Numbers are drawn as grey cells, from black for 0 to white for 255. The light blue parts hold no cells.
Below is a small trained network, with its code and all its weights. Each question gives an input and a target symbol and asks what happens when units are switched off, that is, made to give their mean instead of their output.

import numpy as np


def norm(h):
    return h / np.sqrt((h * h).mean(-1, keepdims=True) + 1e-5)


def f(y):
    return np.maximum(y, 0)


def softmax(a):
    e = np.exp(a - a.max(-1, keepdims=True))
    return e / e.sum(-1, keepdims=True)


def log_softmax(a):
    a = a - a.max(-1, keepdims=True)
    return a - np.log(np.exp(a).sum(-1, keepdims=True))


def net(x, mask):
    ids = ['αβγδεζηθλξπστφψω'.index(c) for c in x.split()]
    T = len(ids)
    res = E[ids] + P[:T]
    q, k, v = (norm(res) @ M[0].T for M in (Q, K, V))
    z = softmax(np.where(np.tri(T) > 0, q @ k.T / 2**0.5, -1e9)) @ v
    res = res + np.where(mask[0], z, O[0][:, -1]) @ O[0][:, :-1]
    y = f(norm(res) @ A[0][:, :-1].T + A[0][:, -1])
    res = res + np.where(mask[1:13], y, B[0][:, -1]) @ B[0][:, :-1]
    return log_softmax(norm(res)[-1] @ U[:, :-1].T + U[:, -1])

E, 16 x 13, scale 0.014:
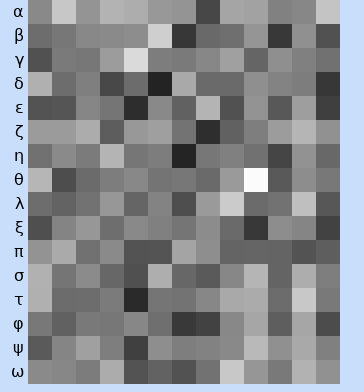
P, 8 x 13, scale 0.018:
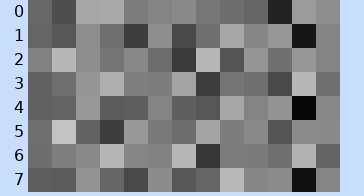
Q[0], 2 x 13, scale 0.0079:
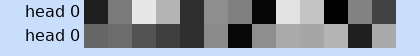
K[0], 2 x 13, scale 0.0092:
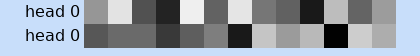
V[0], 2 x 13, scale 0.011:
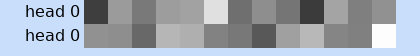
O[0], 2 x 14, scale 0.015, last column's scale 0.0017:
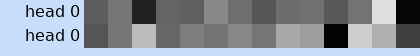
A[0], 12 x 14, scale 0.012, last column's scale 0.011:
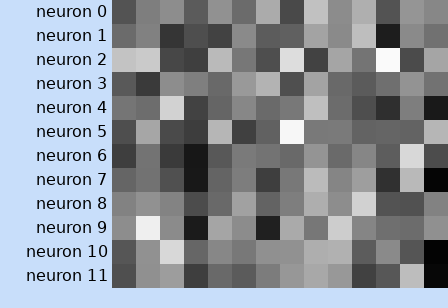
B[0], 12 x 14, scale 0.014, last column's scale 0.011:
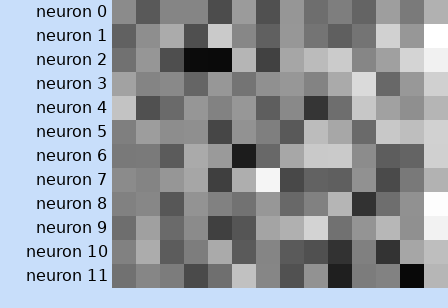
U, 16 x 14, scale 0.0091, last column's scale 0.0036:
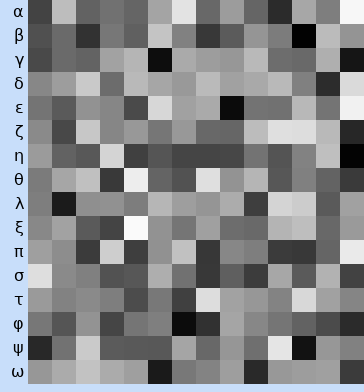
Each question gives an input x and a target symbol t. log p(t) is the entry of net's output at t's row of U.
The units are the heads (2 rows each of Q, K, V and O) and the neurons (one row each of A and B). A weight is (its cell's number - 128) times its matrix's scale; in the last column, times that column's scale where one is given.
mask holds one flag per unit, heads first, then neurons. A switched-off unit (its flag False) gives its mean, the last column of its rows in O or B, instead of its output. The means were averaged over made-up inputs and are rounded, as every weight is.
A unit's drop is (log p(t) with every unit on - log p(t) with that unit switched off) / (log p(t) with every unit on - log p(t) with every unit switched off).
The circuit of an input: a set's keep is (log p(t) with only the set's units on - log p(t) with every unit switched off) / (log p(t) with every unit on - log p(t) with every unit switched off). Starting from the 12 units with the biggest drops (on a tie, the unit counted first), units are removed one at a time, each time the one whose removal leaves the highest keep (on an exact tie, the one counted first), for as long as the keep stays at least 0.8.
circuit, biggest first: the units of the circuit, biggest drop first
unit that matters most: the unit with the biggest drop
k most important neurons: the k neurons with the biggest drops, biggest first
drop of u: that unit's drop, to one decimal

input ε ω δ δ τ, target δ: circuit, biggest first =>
(head 0)
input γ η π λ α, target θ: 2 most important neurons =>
(neuron 1; neuron 8)
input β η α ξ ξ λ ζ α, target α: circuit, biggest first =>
(neuron 1; neuron 7; neuron 8)
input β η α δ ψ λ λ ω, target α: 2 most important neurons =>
(neuron 1; neuron 7)
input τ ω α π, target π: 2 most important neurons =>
(neuron 1; neuron 3)
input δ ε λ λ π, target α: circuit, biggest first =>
(neuron 1; neuron 7; neuron 8)
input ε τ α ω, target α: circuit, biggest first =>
(head 0; neuron 11)
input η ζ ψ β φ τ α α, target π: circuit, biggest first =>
(head 0; neuron 1; neuron 8; neuron 2)
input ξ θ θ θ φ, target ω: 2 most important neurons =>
(neuron 10; neuron 2)
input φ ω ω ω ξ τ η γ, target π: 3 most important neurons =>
(neuron 1; neuron 8; neuron 2)
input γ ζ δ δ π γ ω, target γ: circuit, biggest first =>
(head 0; neuron 6; neuron 2)
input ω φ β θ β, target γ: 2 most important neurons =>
(neuron 6; neuron 1)
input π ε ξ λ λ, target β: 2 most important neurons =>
(neuron 7; neuron 8)
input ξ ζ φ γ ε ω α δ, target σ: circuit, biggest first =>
(head 0; neuron 10; neuron 4)
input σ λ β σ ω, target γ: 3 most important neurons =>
(neuron 6; neuron 1; neuron 7)
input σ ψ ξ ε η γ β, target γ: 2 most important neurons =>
(neuron 6; neuron 2)
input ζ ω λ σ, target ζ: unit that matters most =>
neuron 3
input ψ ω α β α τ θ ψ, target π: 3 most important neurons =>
(neuron 8; neuron 1; neuron 2)
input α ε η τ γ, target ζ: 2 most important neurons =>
(neuron 1; neuron 7)
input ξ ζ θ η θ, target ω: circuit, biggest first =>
(head 0; neuron 10; neuron 2)
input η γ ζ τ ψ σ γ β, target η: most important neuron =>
(neuron 4)
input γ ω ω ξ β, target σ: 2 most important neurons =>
(neuron 10; neuron 4)
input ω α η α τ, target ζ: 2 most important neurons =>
(neuron 1; neuron 7)
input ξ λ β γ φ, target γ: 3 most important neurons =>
(neuron 6; neuron 1; neuron 7)
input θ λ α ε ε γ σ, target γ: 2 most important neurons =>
(neuron 6; neuron 2)
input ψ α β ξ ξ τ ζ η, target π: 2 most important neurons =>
(neuron 1; neuron 8)
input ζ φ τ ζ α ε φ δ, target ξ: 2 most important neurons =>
(neuron 1; neuron 2)
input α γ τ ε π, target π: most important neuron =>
(neuron 8)
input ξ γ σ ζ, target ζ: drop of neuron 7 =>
0.1
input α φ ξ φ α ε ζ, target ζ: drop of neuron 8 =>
0.3
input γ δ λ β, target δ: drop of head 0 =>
0.2
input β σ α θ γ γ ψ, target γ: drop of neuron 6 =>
0.4
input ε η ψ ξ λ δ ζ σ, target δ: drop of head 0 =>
1.3
